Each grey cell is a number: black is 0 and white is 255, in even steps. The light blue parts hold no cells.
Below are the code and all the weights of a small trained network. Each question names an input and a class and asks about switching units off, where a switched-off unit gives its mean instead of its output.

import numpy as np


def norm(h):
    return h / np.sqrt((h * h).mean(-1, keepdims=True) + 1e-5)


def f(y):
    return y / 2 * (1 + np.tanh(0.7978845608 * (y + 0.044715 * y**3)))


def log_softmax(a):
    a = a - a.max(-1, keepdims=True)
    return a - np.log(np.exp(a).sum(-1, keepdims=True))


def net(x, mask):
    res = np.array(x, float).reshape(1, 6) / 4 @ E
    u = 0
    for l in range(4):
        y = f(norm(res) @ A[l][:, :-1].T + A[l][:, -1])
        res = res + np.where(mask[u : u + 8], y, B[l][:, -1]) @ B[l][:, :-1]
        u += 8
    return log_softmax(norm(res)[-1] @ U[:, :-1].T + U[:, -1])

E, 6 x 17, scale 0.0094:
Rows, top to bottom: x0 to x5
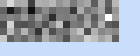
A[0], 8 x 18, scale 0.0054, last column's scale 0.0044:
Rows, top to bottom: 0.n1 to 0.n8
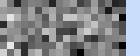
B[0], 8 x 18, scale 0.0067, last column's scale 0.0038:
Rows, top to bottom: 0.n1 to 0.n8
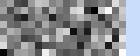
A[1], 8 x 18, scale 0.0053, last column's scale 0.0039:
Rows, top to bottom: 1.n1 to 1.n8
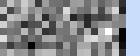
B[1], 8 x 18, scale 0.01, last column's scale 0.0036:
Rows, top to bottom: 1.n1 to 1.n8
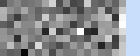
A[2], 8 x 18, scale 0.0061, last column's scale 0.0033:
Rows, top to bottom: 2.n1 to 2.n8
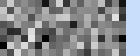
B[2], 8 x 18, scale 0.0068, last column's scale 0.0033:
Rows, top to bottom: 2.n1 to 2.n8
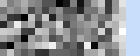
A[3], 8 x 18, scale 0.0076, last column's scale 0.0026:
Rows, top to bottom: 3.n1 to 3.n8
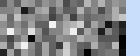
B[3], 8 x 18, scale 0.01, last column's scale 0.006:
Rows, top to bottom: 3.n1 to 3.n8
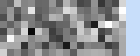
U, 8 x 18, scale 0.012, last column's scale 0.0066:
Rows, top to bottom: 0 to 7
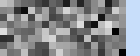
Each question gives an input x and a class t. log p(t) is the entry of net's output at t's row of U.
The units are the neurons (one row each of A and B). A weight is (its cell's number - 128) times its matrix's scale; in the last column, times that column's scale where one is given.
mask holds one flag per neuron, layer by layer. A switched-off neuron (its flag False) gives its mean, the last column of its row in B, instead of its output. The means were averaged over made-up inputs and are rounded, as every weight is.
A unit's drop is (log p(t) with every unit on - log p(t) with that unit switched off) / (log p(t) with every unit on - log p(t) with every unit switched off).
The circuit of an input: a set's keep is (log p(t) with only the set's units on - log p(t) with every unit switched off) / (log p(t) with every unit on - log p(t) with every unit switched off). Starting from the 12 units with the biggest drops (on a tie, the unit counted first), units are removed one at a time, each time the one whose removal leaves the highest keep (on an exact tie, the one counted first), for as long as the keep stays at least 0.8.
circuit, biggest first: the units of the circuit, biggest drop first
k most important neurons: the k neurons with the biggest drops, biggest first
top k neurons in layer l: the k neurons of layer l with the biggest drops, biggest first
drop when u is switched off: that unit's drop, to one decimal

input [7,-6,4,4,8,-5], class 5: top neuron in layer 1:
[1.n1]
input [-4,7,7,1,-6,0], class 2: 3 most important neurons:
[1.n7 3.n6 0.n2]
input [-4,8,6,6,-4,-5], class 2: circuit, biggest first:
[1.n7 3.n6]
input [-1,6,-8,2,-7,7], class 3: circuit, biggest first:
[3.n4 0.n2]
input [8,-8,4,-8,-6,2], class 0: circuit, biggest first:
[1.n2 3.n7]
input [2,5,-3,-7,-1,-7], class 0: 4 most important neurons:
[3.n7 1.n2 0.n5 1.n6]
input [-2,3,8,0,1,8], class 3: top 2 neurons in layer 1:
[1.n5 1.n3]
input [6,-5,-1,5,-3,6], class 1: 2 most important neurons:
[0.n6 2.n3]
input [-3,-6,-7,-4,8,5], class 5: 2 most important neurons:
[2.n7 1.n1]
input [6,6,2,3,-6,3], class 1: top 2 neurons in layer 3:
[3.n2 3.n5]
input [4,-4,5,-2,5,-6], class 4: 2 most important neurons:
[1.n3 0.n2]
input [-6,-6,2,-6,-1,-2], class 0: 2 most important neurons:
[1.n2 0.n3]
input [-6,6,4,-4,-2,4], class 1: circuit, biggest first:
[3.n2 2.n5]
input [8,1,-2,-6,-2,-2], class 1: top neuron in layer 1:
[1.n8]
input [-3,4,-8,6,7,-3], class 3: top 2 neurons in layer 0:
[0.n2 0.n8]
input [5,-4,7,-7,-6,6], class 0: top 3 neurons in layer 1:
[1.n2 1.n4 1.n3]
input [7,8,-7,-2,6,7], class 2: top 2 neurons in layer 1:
[1.n7 1.n5]
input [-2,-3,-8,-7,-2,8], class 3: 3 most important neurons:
[3.n4 0.n2 0.n6]
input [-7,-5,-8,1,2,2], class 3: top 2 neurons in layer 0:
[0.n2 0.n3]
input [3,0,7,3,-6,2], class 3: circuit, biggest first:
[1.n5]
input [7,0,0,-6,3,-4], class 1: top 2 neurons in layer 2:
[2.n3 2.n1]
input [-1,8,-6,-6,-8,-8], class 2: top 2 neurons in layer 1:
[1.n7 1.n4]
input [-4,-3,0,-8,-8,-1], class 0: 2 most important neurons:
[3.n7 1.n4]
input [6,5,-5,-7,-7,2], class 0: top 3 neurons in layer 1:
[1.n4 1.n2 1.n1]
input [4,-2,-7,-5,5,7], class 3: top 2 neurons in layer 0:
[0.n2 0.n6]
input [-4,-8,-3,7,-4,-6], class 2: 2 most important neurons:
[3.n5 1.n2]
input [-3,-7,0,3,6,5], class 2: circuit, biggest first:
[3.n5]
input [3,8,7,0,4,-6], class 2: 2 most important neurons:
[1.n7 3.n6]
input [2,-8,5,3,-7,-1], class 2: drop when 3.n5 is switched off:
1.1
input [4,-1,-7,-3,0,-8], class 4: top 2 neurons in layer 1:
[1.n3 1.n5]
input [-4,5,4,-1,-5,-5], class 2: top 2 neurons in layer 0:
[0.n5 0.n2]
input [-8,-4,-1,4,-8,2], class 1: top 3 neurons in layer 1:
[1.n4 1.n1 1.n2]
